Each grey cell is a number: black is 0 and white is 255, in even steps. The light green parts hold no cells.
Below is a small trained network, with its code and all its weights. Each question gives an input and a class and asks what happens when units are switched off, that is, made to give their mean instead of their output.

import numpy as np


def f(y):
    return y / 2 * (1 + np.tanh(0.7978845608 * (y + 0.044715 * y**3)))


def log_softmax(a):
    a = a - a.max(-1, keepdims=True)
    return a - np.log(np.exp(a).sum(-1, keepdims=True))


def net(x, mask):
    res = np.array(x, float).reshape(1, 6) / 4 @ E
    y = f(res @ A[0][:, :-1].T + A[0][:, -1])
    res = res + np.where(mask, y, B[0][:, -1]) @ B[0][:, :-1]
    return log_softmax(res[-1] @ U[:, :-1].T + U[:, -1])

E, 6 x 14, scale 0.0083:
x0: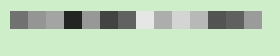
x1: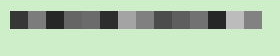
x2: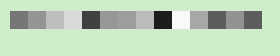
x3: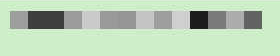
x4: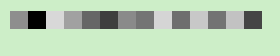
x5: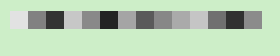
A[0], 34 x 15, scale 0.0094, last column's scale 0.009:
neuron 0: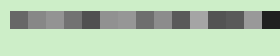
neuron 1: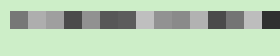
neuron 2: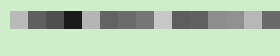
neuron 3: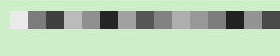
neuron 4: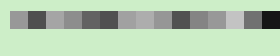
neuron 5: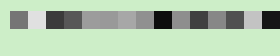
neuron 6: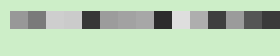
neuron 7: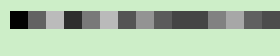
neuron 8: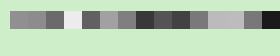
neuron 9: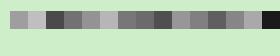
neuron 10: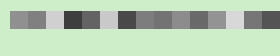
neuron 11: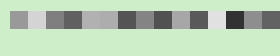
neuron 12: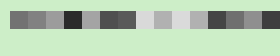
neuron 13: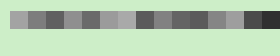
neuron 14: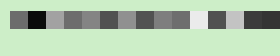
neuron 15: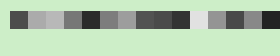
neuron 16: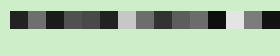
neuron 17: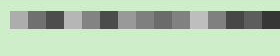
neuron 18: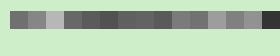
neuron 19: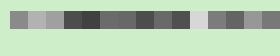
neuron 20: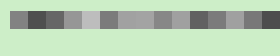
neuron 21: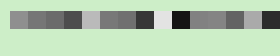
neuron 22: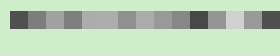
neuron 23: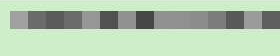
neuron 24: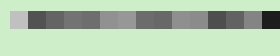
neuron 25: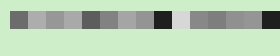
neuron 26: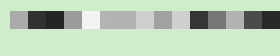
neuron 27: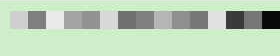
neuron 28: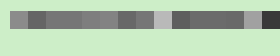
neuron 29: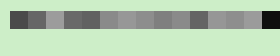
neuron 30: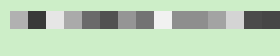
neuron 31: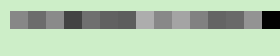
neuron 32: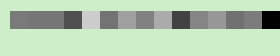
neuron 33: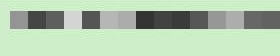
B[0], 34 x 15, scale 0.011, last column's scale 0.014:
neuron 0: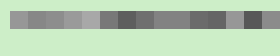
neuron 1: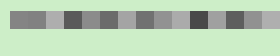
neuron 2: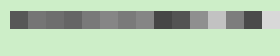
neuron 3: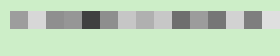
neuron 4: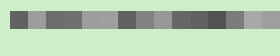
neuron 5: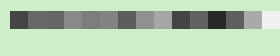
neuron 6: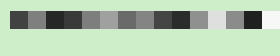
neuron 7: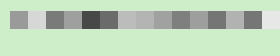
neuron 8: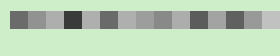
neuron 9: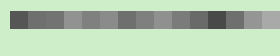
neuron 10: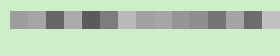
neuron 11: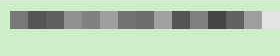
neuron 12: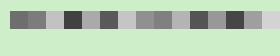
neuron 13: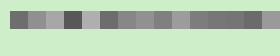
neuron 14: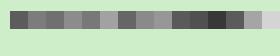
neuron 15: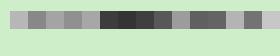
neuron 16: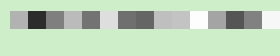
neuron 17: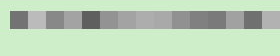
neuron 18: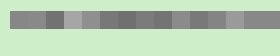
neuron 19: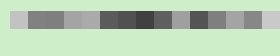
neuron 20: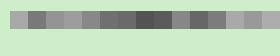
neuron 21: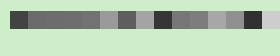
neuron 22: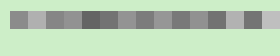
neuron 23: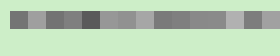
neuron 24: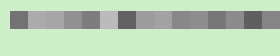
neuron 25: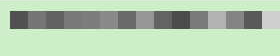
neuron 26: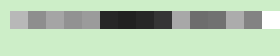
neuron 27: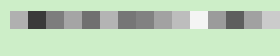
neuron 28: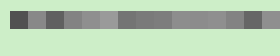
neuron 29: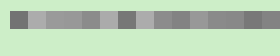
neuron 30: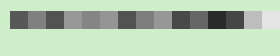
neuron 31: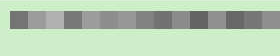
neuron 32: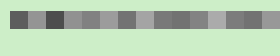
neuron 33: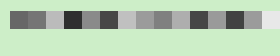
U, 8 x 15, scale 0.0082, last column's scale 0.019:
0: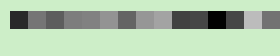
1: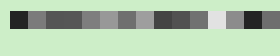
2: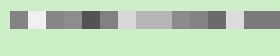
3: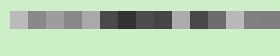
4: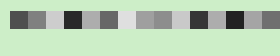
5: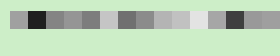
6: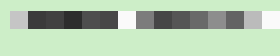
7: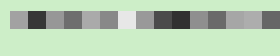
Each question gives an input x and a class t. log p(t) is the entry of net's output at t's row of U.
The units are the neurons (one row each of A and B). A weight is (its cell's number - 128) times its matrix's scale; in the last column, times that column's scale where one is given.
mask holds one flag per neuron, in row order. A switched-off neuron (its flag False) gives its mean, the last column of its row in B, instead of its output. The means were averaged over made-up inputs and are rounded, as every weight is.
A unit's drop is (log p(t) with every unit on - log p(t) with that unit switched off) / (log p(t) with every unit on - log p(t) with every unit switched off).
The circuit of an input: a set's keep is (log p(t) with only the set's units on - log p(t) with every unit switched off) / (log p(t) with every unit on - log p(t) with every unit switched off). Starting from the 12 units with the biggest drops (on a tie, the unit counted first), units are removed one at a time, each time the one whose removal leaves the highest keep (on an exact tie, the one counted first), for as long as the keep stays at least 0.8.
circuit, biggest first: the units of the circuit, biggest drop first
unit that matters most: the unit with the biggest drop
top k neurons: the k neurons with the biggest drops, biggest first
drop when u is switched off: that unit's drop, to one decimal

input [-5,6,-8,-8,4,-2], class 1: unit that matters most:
neuron 21
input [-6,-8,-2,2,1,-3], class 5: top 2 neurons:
[neuron 27; neuron 12]
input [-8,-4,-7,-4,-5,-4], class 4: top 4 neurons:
[neuron 33; neuron 8; neuron 6; neuron 25]
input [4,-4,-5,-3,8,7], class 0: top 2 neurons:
[neuron 30; neuron 14]
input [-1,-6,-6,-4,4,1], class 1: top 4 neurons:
[neuron 21; neuron 16; neuron 2; neuron 11]
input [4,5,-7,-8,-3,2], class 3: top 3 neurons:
[neuron 19; neuron 15; neuron 6]
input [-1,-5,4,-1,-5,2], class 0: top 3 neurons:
[neuron 16; neuron 11; neuron 5]
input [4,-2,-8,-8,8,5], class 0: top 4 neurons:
[neuron 30; neuron 14; neuron 6; neuron 26]
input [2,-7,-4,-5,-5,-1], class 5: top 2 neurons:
[neuron 27; neuron 26]
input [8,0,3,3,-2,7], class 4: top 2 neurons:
[neuron 12; neuron 1]
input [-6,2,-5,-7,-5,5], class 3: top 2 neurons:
[neuron 15; neuron 19]
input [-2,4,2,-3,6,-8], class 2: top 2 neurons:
[neuron 7; neuron 10]
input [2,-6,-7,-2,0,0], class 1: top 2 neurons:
[neuron 21; neuron 16]
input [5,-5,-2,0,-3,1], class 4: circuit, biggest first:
[neuron 12]
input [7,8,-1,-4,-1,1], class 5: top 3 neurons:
[neuron 16; neuron 33; neuron 8]
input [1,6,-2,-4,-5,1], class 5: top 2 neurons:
[neuron 16; neuron 30]
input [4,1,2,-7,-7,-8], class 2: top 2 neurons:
[neuron 7; neuron 10]
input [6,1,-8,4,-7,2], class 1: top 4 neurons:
[neuron 2; neuron 21; neuron 30; neuron 14]
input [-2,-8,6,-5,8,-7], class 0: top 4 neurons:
[neuron 30; neuron 16; neuron 14; neuron 4]
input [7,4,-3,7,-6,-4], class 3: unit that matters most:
neuron 26
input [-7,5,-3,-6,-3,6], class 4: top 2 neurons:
[neuron 33; neuron 8]
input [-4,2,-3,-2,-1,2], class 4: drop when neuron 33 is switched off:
0.2
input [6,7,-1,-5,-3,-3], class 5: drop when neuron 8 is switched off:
0.1
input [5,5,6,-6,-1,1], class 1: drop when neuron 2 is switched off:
-0.1
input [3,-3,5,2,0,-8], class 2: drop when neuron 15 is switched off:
0.0
